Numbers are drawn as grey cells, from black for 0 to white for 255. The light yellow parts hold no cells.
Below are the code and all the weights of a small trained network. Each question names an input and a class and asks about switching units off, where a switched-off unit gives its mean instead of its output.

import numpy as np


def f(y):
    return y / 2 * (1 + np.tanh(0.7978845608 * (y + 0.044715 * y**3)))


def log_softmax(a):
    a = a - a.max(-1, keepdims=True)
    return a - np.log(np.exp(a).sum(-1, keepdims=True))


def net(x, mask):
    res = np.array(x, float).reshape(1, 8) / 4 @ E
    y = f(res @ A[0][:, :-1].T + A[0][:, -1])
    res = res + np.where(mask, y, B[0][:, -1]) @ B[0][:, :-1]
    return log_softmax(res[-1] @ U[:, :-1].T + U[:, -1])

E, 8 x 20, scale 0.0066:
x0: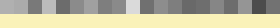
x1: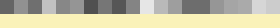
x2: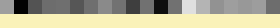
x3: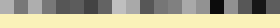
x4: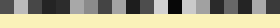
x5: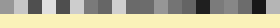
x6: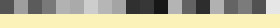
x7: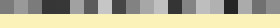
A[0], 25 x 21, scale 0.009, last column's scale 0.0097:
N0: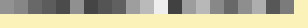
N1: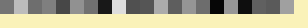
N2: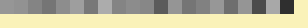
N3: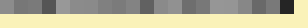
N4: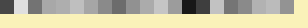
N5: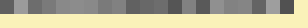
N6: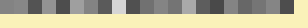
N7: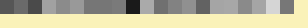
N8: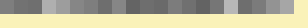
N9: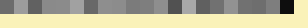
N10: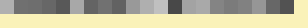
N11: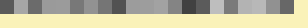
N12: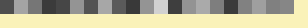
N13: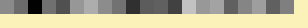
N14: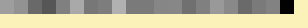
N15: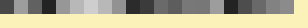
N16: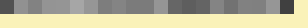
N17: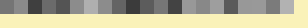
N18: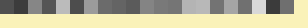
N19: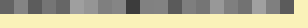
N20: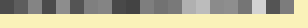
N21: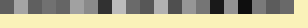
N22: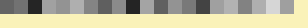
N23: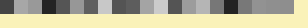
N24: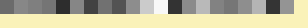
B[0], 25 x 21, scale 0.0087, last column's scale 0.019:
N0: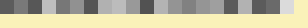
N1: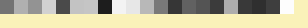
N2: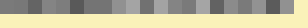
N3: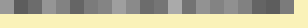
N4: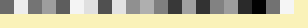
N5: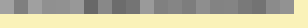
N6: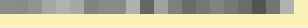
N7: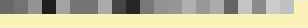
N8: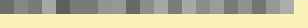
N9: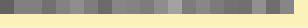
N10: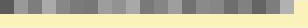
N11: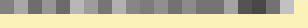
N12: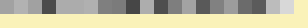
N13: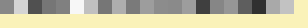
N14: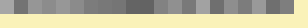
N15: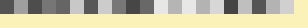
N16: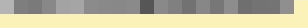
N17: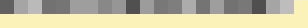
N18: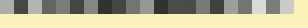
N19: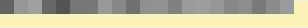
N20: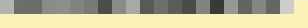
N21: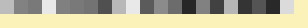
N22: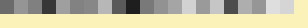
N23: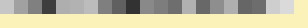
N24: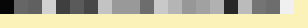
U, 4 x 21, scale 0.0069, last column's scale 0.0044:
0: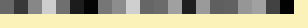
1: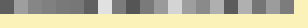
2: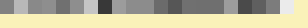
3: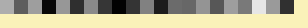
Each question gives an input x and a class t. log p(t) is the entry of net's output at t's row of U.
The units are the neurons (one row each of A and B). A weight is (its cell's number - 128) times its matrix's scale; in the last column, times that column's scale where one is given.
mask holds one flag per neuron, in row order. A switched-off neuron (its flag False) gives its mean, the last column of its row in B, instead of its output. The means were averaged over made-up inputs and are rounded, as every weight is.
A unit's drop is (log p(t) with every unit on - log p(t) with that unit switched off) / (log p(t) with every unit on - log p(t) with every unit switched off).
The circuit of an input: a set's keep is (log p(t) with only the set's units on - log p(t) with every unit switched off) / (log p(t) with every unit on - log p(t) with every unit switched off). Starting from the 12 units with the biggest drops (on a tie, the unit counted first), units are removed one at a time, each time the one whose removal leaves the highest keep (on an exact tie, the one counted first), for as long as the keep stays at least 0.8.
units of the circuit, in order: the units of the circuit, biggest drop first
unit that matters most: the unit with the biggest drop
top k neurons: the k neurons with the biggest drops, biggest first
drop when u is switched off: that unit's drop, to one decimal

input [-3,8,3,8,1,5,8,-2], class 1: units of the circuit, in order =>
[N22]
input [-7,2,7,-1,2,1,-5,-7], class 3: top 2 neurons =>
[N18, N4]
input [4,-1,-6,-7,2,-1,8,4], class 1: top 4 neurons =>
[N15, N1, N21, N22]
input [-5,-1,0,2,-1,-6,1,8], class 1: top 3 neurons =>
[N1, N4, N24]
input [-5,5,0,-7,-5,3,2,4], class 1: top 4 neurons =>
[N22, N7, N1, N21]
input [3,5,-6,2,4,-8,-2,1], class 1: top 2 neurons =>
[N24, N0]
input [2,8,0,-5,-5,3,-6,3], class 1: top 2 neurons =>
[N1, N24]
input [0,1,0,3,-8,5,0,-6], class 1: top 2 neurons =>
[N1, N21]
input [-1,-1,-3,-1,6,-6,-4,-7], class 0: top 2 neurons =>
[N4, N24]
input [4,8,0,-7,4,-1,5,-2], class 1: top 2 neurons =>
[N22, N1]
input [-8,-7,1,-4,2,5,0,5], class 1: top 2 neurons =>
[N15, N4]
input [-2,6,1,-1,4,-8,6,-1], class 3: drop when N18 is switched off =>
0.1
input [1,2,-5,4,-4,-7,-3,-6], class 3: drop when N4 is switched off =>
0.2
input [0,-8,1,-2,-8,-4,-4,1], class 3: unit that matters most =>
N24
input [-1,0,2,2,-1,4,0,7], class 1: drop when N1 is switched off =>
0.2
